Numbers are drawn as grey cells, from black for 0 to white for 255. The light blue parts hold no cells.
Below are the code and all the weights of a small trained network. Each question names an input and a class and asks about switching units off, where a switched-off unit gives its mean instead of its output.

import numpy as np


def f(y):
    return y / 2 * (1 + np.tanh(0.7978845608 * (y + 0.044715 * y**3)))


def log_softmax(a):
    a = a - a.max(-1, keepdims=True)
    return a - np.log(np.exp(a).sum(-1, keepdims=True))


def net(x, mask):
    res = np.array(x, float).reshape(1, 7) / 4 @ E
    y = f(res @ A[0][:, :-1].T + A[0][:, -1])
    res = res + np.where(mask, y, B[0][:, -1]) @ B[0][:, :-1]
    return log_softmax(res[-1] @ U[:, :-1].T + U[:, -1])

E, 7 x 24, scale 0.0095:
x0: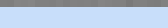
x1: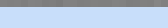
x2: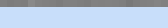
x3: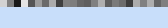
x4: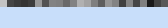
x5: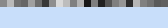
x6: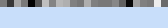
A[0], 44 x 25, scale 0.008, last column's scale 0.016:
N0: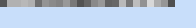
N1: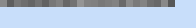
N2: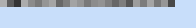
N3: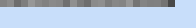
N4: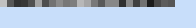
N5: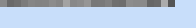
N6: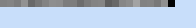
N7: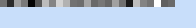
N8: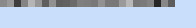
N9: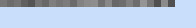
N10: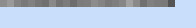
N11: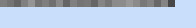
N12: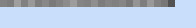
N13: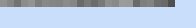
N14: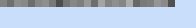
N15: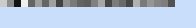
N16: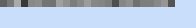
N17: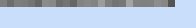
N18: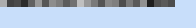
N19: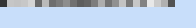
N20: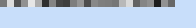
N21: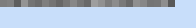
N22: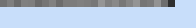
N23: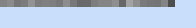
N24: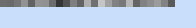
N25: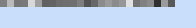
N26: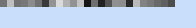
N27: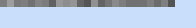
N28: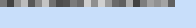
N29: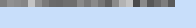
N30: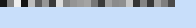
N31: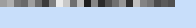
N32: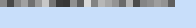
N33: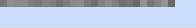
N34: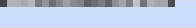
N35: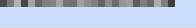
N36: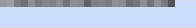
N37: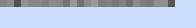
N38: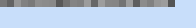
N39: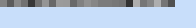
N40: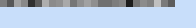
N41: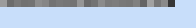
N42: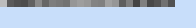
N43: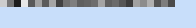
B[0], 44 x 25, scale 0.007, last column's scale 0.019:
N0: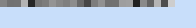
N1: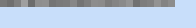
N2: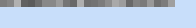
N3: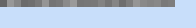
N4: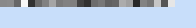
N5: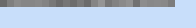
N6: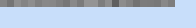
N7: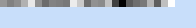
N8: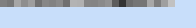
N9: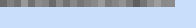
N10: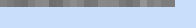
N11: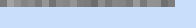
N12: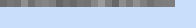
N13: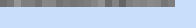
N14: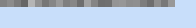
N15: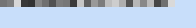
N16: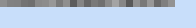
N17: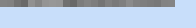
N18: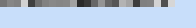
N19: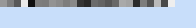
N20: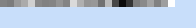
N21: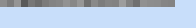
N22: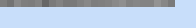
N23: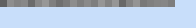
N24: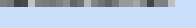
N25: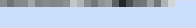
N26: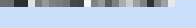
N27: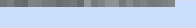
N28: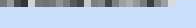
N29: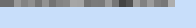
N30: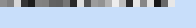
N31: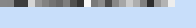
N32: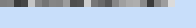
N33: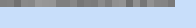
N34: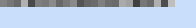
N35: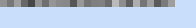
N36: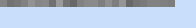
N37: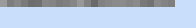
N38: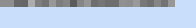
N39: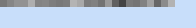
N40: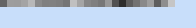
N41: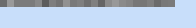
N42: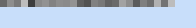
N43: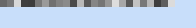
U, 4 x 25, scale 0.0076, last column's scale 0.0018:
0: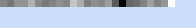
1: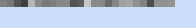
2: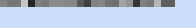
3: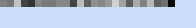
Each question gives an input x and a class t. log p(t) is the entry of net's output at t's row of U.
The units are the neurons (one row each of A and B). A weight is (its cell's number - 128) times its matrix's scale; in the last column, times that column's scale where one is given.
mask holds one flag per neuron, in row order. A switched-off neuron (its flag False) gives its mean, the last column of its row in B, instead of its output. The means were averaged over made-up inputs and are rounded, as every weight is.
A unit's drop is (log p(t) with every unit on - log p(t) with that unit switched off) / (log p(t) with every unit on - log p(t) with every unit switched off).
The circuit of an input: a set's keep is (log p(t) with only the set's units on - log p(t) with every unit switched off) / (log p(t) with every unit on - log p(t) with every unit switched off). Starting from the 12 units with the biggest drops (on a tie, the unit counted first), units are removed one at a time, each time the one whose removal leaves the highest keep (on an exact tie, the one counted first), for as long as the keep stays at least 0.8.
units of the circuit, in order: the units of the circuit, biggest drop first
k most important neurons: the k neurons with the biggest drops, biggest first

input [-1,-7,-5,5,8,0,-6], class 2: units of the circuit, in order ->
N4
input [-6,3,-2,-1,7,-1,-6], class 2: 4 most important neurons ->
N4; N18; N7; N42
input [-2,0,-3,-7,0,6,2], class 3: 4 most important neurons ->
N30; N28; N32; N35
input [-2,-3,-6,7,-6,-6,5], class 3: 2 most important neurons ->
N15; N43
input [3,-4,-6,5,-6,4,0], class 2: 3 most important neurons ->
N19; N30; N0
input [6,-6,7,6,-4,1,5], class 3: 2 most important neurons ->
N15; N43
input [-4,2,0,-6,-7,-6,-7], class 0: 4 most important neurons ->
N20; N25; N4; N29
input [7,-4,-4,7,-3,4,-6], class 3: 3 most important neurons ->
N15; N43; N7
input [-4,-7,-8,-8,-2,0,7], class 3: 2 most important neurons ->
N30; N20
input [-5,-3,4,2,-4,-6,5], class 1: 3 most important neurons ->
N28; N32; N20
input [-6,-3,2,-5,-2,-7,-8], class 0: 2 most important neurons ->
N20; N25
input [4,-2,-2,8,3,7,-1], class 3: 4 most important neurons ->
N15; N43; N28; N32
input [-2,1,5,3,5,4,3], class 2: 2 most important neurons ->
N4; N18
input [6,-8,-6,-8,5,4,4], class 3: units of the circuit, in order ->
N30
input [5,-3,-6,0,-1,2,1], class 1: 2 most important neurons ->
N20; N7
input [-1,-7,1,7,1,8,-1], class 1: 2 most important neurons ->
N31; N26
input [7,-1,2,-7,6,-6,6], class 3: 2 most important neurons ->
N30; N20
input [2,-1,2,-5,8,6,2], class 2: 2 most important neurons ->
N4; N18
